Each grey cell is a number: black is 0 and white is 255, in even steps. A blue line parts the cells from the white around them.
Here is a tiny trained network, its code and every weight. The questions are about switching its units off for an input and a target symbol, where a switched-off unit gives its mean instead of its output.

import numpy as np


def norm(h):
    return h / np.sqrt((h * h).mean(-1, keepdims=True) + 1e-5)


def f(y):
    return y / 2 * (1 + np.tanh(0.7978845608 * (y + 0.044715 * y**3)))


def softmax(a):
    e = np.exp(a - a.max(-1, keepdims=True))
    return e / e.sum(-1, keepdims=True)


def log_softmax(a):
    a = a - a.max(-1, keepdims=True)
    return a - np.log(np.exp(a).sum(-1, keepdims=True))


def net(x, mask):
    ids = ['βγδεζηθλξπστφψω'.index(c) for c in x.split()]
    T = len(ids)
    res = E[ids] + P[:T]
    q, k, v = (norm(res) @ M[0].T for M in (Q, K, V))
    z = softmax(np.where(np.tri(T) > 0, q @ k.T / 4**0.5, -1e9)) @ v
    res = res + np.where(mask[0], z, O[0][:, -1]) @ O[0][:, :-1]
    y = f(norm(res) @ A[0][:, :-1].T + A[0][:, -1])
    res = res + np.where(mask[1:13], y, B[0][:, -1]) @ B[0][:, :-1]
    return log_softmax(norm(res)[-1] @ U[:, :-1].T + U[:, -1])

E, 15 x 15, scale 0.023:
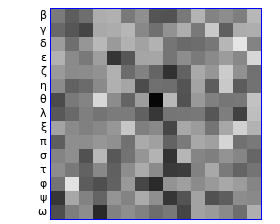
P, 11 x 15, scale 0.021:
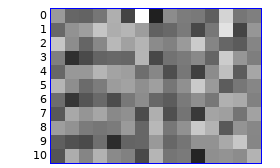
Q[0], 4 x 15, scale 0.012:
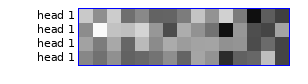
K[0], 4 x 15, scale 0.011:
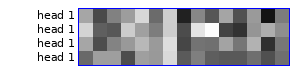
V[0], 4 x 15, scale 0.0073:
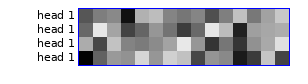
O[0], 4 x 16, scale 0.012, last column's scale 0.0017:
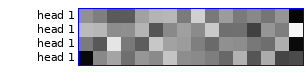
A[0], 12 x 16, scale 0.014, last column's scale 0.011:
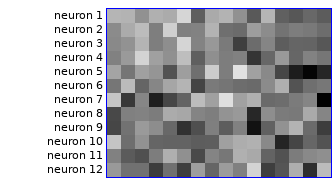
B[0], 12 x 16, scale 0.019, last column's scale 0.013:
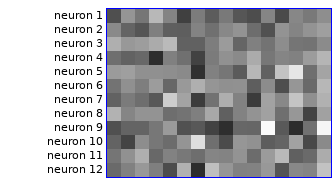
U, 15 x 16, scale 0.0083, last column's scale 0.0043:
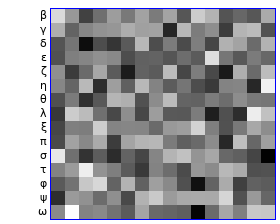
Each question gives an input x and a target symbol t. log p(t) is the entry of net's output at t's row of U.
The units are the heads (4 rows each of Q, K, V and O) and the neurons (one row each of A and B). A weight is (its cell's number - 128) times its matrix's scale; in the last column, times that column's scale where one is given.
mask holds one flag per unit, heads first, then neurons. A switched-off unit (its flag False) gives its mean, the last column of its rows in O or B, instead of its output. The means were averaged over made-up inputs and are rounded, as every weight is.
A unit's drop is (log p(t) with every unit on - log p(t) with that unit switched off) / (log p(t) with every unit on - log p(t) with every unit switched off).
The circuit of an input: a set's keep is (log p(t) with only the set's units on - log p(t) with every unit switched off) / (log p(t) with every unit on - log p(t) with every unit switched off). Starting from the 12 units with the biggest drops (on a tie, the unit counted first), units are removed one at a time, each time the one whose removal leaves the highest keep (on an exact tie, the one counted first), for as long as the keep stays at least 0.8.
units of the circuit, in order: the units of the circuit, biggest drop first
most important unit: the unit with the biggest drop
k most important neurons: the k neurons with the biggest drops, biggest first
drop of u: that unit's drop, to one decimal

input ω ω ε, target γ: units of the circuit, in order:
neuron 10; head 1
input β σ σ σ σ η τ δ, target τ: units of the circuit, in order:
head 1; neuron 3; neuron 8; neuron 4
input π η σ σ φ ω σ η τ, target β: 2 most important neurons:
neuron 9; neuron 12
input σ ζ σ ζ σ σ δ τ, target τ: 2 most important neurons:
neuron 3; neuron 9
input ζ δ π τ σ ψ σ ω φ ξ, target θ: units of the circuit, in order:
head 1; neuron 7
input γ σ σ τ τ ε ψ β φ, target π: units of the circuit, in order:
neuron 9; neuron 6; neuron 10
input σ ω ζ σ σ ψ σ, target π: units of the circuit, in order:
head 1; neuron 9
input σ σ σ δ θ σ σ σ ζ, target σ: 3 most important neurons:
neuron 2; neuron 9; neuron 5
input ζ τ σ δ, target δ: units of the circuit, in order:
head 1; neuron 9; neuron 12
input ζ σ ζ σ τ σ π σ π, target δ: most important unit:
neuron 2
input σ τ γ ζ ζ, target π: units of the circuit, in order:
neuron 6; head 1; neuron 9
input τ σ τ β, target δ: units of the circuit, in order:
head 1; neuron 9
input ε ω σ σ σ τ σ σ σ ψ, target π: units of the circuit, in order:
head 1; neuron 9
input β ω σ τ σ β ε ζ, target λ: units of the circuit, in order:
head 1; neuron 4; neuron 9
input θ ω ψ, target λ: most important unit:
neuron 12
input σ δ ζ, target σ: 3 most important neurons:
neuron 2; neuron 9; neuron 12
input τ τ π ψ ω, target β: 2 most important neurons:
neuron 8; neuron 3
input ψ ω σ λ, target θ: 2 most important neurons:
neuron 7; neuron 9
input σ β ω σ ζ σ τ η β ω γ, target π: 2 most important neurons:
neuron 9; neuron 8
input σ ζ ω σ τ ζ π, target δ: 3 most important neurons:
neuron 9; neuron 12; neuron 11
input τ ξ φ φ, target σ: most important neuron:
neuron 12
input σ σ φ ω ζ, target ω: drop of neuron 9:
0.1
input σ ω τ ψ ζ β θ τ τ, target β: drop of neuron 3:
0.2
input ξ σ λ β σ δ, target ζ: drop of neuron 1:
0.1
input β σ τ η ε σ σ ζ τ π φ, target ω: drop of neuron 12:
0.1
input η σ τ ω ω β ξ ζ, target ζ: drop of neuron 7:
0.0
